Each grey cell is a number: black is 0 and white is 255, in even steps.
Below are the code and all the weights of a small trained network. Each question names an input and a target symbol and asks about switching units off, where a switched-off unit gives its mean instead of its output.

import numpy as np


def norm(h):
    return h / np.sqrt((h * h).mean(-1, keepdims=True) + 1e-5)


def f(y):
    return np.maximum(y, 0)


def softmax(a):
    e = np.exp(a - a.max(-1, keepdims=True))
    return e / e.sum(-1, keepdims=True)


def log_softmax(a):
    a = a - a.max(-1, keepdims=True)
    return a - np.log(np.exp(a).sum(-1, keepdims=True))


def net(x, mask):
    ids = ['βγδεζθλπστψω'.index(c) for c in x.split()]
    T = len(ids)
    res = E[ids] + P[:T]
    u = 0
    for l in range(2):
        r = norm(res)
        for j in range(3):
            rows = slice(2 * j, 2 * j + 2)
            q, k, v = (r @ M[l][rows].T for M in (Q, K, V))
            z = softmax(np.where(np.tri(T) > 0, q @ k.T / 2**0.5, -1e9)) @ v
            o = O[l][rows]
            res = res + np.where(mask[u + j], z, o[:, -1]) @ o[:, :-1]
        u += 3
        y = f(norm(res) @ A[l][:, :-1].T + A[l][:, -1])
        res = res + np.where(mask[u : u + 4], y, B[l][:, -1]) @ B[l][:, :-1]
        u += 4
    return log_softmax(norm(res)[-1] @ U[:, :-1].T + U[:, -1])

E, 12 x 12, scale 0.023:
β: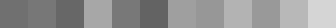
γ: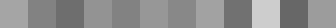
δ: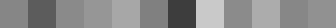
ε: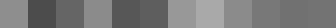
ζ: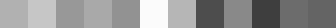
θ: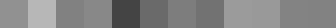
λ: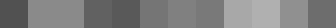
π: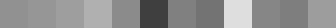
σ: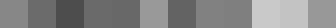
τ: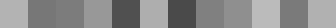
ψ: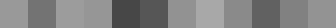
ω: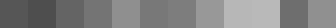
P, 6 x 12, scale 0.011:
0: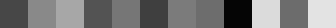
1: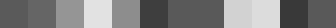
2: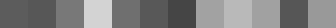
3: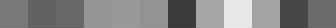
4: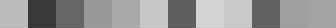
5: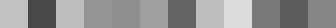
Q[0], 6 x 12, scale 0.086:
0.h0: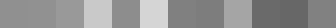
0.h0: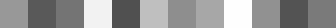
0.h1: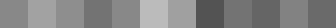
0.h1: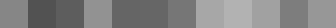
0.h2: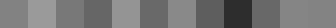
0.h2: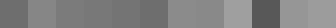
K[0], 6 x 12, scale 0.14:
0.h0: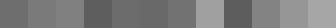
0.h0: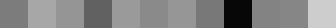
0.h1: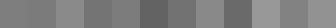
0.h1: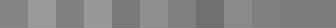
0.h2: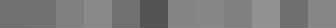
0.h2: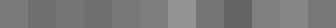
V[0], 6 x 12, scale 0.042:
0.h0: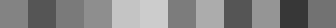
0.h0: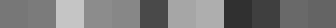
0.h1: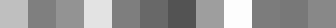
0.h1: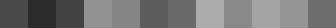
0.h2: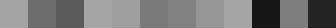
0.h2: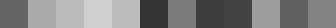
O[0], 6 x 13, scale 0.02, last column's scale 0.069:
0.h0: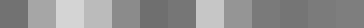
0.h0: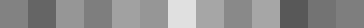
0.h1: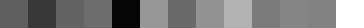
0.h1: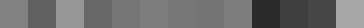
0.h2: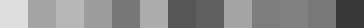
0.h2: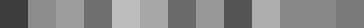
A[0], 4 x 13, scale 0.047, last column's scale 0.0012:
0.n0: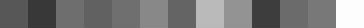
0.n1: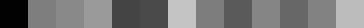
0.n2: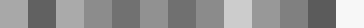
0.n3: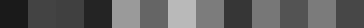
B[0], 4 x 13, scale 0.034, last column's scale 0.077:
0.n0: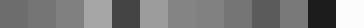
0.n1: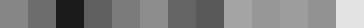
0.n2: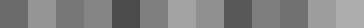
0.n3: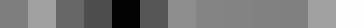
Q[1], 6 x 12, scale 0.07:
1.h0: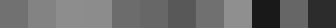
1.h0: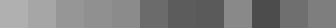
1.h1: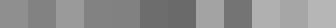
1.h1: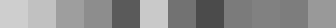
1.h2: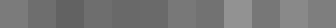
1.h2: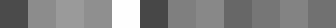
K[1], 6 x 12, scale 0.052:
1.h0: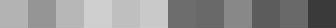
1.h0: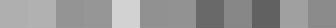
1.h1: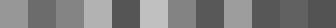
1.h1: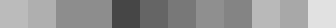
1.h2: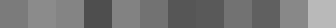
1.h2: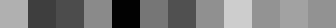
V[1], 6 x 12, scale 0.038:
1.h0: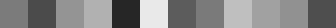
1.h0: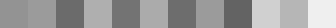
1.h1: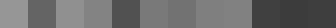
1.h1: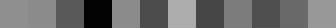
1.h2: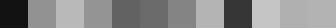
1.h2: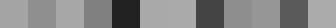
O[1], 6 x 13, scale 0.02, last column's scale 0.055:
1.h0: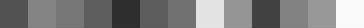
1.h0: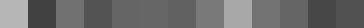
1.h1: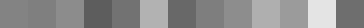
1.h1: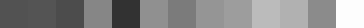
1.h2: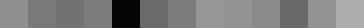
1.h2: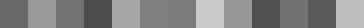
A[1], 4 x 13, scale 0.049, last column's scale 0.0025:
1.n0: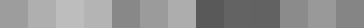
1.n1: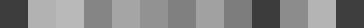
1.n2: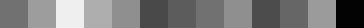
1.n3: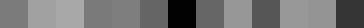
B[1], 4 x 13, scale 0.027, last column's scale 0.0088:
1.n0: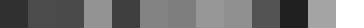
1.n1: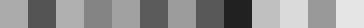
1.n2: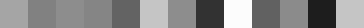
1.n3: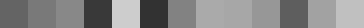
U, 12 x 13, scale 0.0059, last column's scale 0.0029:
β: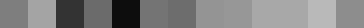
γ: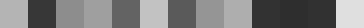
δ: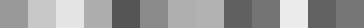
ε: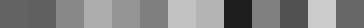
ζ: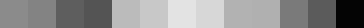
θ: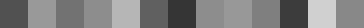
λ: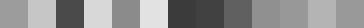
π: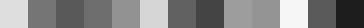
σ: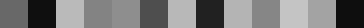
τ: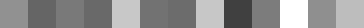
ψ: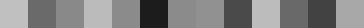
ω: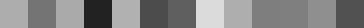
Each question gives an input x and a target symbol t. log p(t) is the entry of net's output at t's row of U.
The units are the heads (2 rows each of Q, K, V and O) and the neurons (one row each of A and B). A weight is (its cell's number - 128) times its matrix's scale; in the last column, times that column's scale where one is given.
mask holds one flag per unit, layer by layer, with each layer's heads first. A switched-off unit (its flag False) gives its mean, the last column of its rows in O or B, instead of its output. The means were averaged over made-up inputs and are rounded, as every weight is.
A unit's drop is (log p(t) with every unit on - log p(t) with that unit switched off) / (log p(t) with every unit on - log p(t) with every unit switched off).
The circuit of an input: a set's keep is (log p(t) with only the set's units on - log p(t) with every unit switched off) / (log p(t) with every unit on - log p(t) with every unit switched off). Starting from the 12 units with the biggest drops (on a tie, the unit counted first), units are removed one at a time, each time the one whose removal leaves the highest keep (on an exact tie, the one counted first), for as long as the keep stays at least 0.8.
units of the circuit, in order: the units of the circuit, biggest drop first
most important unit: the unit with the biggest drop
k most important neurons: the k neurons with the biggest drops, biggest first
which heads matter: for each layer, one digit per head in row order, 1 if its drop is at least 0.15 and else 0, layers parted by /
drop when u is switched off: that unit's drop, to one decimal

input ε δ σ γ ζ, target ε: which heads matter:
111 / 111
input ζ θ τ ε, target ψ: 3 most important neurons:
(0.n3; 0.n0; 0.n1)
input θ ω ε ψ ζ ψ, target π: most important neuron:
(0.n3)
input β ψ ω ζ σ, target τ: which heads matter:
011 / 011
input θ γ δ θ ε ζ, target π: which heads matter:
111 / 100
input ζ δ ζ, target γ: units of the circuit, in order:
(0.h1; 0.n3; 0.h2)
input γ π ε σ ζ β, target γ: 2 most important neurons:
(0.n3; 0.n1)
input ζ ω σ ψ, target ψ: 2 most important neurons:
(0.n3; 0.n0)
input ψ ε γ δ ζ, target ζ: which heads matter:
111 / 001
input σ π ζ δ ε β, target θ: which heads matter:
111 / 111
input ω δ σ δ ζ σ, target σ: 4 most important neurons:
(0.n3; 0.n1; 1.n1; 0.n0)
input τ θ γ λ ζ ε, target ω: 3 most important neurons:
(0.n3; 0.n1; 1.n3)
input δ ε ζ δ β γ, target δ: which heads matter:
111 / 011
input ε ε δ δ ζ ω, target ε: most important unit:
0.h2
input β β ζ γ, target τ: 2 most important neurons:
(0.n3; 0.n0)
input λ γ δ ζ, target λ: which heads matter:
111 / 110
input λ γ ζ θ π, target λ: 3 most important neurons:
(0.n0; 0.n3; 0.n1)
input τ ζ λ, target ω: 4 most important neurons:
(1.n3; 0.n3; 0.n0; 0.n1)
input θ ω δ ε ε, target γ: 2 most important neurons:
(0.n3; 0.n1)
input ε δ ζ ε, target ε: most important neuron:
(0.n1)
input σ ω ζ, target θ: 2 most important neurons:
(0.n0; 1.n3)
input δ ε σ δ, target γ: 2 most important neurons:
(0.n3; 0.n0)
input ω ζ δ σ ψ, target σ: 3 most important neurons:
(0.n3; 1.n1; 0.n1)
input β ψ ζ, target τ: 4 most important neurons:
(0.n3; 0.n1; 0.n0; 1.n1)
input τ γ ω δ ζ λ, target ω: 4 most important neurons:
(0.n3; 0.n1; 1.n3; 0.n0)
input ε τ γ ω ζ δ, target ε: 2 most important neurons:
(0.n1; 0.n3)
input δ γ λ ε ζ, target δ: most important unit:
0.n1
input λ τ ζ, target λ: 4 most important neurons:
(0.n3; 0.n1; 0.n0; 1.n0)
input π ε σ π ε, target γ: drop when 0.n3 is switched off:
0.4
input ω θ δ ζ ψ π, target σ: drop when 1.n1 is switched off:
0.9
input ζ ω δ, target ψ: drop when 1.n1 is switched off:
0.0
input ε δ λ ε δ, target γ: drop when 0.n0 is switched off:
0.1
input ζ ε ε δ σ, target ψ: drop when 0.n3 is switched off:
0.3
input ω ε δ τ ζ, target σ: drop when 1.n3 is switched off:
0.3
